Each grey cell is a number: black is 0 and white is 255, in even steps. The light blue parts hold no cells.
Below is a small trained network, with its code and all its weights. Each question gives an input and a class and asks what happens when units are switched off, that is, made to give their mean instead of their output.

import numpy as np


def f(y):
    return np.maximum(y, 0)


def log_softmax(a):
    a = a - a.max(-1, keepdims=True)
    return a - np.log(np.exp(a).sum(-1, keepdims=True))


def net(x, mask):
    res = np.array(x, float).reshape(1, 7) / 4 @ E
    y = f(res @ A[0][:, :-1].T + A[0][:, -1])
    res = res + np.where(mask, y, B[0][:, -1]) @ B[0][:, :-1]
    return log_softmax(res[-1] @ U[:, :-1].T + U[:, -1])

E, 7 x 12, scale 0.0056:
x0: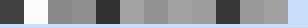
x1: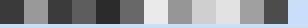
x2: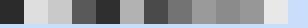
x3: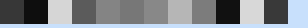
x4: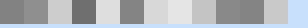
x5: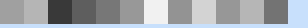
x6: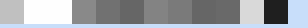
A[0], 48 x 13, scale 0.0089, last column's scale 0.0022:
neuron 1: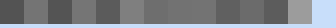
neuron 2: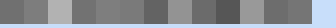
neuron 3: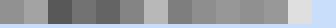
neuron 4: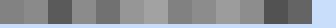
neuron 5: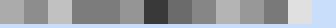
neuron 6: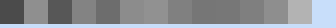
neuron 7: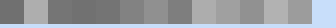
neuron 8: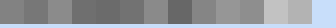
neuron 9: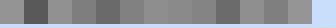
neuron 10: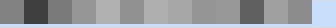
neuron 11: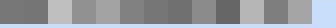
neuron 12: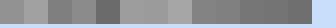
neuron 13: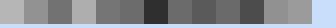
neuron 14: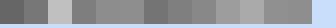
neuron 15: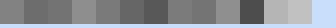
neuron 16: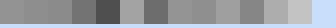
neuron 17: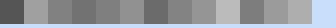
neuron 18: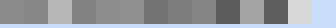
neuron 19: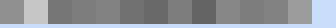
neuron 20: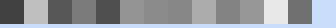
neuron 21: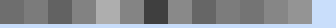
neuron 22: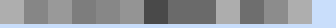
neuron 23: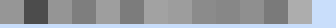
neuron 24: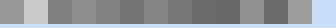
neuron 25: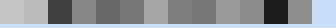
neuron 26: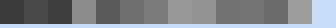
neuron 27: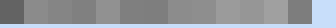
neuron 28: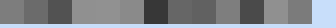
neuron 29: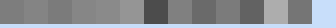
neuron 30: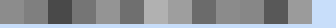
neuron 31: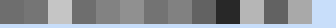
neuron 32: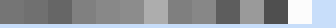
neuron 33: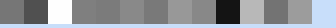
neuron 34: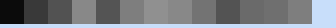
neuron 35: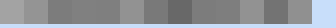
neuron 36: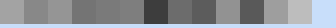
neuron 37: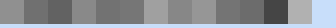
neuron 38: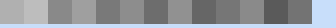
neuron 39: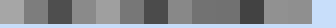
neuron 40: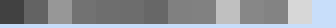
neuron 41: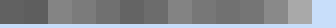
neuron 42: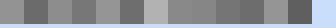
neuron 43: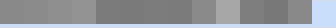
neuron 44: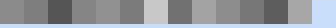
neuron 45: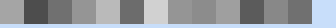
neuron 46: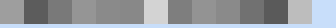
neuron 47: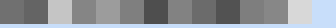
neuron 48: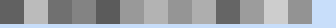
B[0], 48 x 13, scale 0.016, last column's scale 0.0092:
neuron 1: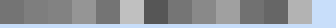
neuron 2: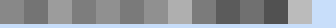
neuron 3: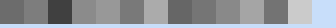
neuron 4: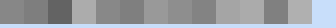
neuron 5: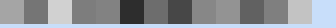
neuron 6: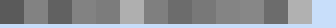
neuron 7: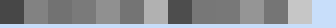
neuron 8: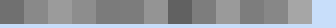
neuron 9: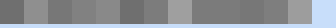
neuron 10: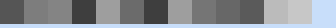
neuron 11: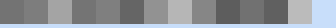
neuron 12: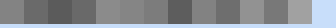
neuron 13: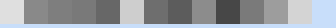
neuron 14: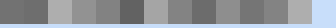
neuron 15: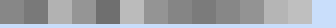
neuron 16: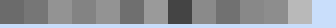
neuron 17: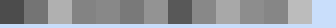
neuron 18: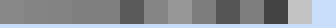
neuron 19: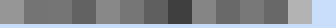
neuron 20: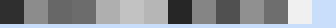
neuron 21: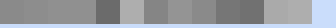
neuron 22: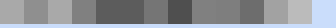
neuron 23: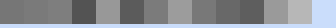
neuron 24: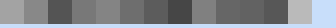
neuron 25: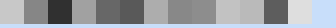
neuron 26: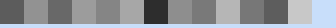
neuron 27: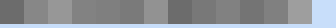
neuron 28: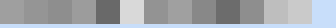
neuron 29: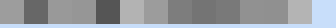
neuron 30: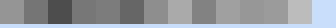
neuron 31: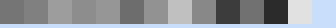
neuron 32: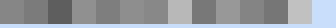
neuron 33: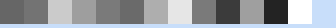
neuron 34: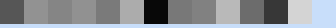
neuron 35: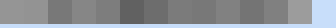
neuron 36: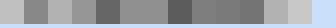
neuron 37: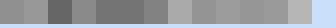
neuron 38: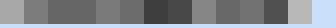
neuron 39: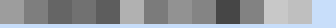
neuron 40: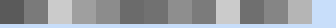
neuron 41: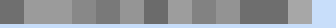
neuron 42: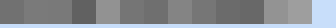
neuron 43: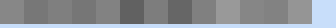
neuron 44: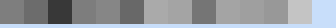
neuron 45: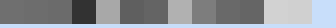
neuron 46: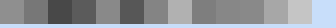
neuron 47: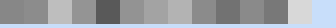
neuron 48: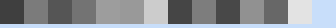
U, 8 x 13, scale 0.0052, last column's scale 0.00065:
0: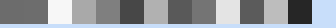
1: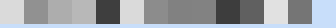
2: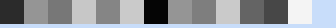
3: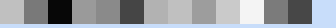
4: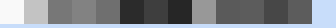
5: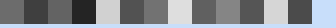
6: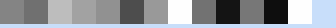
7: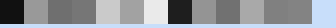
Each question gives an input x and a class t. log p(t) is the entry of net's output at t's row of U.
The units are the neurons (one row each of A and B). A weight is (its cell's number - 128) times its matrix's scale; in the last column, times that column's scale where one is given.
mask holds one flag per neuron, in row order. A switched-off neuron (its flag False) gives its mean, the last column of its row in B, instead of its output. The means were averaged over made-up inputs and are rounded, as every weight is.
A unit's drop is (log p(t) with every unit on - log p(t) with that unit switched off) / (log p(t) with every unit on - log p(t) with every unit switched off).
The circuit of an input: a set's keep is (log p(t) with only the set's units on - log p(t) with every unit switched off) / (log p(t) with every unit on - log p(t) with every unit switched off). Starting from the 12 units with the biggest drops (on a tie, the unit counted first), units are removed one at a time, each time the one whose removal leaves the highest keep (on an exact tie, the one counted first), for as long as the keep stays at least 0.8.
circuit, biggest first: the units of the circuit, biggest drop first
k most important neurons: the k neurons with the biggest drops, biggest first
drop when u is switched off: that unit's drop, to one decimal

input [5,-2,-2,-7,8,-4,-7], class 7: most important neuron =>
[neuron 20]
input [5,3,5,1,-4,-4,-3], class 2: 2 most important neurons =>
[neuron 34; neuron 26]
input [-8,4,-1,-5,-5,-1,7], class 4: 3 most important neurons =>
[neuron 5; neuron 22; neuron 38]
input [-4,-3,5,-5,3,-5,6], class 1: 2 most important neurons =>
[neuron 36; neuron 13]
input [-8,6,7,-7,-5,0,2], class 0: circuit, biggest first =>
[neuron 5; neuron 40]
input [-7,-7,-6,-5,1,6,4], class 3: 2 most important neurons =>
[neuron 25; neuron 44]
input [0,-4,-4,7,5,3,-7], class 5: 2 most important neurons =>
[neuron 10; neuron 45]
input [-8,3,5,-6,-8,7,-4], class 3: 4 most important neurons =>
[neuron 25; neuron 48; neuron 44; neuron 4]
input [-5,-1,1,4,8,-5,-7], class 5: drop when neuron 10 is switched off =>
0.2
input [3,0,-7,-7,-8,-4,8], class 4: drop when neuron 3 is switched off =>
0.0
